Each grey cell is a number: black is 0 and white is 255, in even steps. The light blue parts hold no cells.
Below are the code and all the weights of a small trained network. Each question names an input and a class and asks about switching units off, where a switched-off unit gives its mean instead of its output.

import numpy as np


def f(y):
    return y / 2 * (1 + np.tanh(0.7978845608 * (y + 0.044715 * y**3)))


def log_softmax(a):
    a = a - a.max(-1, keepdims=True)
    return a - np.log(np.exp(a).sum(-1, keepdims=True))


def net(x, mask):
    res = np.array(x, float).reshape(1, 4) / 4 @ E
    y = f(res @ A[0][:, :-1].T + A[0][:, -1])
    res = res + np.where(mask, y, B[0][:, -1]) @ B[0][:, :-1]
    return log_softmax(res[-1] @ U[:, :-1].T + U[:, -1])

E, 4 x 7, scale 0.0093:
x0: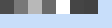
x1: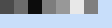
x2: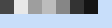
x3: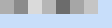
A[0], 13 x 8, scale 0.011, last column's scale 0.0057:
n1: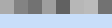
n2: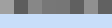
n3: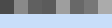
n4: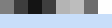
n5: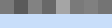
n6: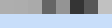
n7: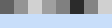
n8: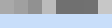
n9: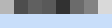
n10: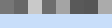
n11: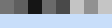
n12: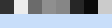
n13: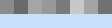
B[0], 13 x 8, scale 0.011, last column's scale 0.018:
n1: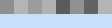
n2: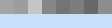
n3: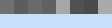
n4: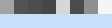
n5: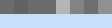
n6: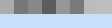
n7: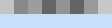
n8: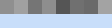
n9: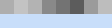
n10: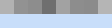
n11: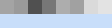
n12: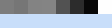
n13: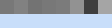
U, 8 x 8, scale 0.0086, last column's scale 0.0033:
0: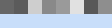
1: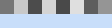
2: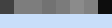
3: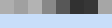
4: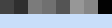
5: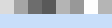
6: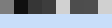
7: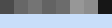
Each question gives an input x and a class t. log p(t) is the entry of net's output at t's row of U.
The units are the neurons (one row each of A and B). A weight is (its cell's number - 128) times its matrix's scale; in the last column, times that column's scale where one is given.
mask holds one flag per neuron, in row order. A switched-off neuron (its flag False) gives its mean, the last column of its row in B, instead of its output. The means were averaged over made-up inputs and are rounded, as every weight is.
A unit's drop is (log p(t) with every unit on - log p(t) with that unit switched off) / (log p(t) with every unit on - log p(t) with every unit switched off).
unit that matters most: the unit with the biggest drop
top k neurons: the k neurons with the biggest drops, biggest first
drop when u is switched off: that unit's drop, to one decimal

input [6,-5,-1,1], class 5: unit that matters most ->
n6
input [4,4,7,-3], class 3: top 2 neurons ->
n12; n4
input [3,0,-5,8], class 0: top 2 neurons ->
n12; n11
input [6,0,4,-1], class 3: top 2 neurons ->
n4; n12
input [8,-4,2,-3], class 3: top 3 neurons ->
n4; n12; n11
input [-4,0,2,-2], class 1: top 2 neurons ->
n4; n7
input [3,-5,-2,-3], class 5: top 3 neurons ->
n12; n6; n10
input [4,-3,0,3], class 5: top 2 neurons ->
n12; n6
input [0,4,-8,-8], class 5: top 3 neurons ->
n11; n12; n9
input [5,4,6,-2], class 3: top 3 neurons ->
n12; n4; n11
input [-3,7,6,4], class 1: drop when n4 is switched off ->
0.2
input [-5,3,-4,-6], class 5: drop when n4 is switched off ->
0.0
